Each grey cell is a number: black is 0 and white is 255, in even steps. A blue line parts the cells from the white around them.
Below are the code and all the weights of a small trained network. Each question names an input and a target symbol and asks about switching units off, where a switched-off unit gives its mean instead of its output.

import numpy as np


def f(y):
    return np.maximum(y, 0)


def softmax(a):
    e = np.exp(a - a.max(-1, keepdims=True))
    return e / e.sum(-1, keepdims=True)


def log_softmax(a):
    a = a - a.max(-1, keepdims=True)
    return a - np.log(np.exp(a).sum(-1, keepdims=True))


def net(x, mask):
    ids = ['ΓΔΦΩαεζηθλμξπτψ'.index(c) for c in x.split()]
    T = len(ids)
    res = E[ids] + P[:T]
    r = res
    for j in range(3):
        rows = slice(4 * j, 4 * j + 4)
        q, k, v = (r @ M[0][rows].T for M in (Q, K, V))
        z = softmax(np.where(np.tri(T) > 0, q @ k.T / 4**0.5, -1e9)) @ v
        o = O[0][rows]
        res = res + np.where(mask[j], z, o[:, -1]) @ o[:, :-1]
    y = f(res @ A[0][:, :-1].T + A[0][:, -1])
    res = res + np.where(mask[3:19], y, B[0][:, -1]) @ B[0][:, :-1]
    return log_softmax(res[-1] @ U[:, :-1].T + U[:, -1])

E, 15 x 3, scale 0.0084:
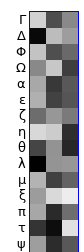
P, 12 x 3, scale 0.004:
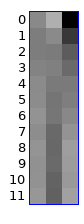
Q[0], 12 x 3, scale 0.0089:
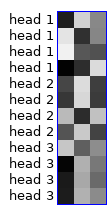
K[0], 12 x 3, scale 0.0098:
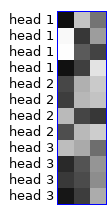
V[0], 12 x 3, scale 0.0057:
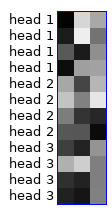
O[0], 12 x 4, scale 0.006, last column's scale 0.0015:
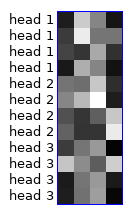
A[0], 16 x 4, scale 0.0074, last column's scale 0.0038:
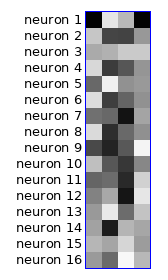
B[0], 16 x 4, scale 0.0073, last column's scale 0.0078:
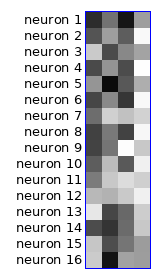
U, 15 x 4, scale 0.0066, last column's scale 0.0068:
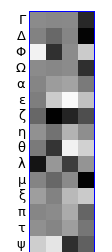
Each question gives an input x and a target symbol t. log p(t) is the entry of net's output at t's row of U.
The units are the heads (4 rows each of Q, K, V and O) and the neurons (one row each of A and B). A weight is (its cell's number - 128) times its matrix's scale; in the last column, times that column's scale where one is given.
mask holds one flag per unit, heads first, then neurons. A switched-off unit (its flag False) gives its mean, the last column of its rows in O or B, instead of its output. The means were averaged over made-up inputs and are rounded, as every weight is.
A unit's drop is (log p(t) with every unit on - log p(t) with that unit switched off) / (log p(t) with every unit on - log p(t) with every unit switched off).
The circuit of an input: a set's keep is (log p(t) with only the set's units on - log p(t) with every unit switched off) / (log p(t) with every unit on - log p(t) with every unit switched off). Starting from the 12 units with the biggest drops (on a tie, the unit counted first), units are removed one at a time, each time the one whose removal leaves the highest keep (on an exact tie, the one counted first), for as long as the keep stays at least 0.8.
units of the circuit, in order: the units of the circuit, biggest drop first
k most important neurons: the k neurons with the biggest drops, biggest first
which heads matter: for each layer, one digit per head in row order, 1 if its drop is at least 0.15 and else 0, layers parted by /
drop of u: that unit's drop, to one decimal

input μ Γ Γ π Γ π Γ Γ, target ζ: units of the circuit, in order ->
[head 1; neuron 14; neuron 12; neuron 8]
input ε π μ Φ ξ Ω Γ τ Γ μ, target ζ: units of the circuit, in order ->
[head 1; neuron 14; neuron 8]
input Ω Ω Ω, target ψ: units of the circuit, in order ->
[head 3; neuron 9; head 1; neuron 14]
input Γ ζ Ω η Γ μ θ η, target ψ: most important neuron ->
[neuron 9]
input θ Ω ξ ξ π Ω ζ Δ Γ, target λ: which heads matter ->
000
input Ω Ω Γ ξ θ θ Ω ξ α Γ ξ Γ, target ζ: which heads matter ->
100
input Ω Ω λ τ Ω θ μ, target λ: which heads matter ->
000
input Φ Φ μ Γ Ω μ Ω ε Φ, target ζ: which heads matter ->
110
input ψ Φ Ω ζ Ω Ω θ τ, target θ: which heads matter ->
100
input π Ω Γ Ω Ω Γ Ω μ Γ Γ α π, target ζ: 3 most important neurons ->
[neuron 14; neuron 16; neuron 12]
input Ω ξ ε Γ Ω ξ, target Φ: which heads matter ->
000
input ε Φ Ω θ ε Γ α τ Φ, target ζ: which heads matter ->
100
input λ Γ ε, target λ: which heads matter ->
100
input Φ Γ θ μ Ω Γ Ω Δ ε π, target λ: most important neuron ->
[neuron 13]
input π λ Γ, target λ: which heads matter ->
100
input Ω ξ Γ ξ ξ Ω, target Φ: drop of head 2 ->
0.8
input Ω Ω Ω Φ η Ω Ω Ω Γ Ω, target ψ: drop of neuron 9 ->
0.3
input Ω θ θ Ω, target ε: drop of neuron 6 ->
0.1
